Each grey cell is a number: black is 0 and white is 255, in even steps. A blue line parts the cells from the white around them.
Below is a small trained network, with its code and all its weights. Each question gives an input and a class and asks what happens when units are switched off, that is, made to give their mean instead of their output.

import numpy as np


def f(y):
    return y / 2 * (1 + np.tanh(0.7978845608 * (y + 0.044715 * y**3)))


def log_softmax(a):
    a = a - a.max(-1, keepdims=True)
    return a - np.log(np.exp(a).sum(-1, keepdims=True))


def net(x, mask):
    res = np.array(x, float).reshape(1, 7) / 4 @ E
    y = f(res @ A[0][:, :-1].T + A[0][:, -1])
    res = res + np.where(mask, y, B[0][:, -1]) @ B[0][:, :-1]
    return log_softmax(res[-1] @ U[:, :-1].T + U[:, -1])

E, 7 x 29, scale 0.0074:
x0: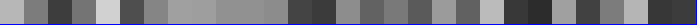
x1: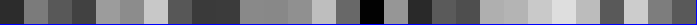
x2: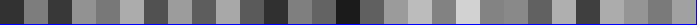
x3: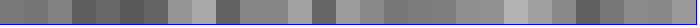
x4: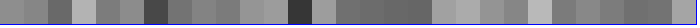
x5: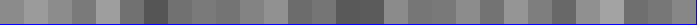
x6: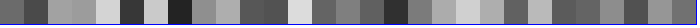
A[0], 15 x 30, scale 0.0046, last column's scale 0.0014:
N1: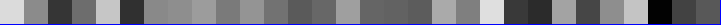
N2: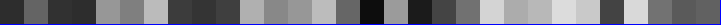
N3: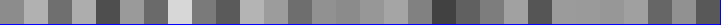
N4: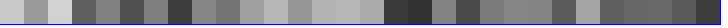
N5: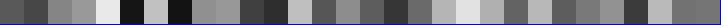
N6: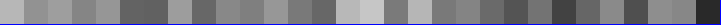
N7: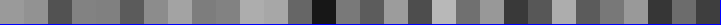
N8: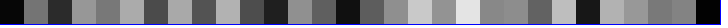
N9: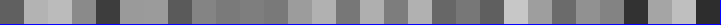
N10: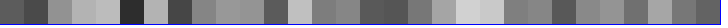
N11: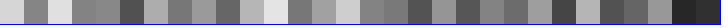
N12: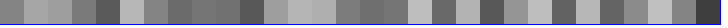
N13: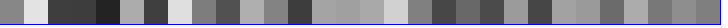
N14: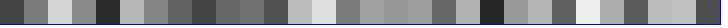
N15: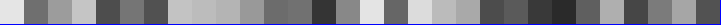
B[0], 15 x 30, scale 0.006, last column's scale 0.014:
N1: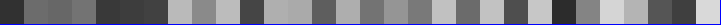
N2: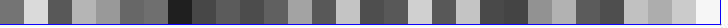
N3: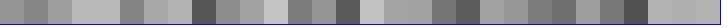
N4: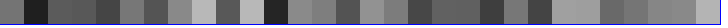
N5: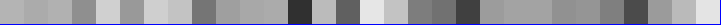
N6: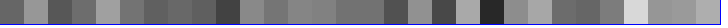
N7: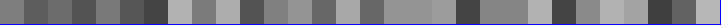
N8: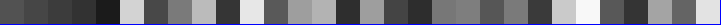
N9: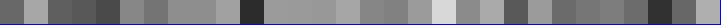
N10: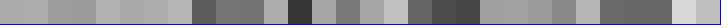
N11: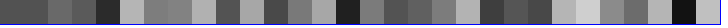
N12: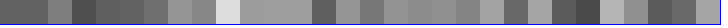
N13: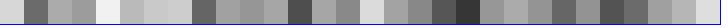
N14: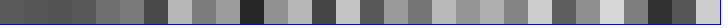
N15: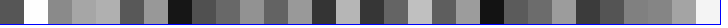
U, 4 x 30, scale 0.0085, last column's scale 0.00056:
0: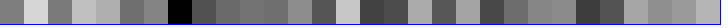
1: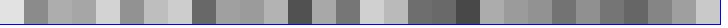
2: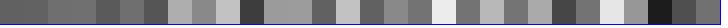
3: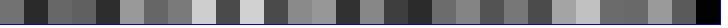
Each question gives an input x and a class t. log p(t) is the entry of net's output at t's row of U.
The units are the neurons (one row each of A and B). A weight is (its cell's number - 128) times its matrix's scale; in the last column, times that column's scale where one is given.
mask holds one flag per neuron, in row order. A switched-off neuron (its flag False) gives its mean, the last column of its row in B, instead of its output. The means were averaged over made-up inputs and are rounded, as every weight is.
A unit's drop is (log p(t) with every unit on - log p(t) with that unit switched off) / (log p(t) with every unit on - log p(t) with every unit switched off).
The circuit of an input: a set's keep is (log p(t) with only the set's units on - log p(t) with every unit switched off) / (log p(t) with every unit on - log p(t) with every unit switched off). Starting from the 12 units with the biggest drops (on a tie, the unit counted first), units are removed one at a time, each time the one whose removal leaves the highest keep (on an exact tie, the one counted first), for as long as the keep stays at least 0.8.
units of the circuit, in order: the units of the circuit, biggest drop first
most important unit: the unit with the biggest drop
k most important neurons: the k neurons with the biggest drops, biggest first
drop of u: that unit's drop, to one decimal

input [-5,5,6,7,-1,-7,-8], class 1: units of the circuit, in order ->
[N13]
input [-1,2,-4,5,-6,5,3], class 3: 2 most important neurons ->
[N13; N15]
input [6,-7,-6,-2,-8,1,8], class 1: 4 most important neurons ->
[N5; N2; N10; N8]
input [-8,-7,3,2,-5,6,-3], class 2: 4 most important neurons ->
[N14; N2; N9; N12]
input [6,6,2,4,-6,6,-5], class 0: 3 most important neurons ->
[N2; N14; N5]
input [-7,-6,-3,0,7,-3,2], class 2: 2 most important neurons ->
[N14; N2]
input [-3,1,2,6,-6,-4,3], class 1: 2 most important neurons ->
[N1; N5]
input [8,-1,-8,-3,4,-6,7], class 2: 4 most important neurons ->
[N1; N8; N13; N7]
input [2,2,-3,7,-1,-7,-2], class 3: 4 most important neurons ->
[N15; N5; N14; N10]
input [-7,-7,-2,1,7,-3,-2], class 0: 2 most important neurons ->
[N15; N1]
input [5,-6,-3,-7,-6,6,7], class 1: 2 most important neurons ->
[N5; N2]
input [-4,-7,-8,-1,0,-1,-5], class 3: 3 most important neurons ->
[N11; N4; N2]
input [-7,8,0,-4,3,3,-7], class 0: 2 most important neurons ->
[N2; N5]
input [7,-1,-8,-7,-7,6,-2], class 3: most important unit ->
N11
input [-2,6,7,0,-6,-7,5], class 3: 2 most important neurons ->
[N8; N15]
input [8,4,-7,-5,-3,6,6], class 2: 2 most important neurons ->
[N1; N8]
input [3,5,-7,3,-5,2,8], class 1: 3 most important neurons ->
[N5; N10; N8]
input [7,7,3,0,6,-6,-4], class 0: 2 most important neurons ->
[N2; N14]
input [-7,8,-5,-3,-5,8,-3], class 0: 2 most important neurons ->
[N2; N1]
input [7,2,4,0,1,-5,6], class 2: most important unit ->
N1
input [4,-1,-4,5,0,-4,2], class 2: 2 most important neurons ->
[N8; N1]
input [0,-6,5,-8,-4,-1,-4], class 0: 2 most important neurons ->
[N15; N11]
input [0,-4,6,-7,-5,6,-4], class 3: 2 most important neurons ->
[N8; N2]
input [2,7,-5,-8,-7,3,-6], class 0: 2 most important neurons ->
[N2; N5]
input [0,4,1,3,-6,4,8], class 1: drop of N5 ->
0.6
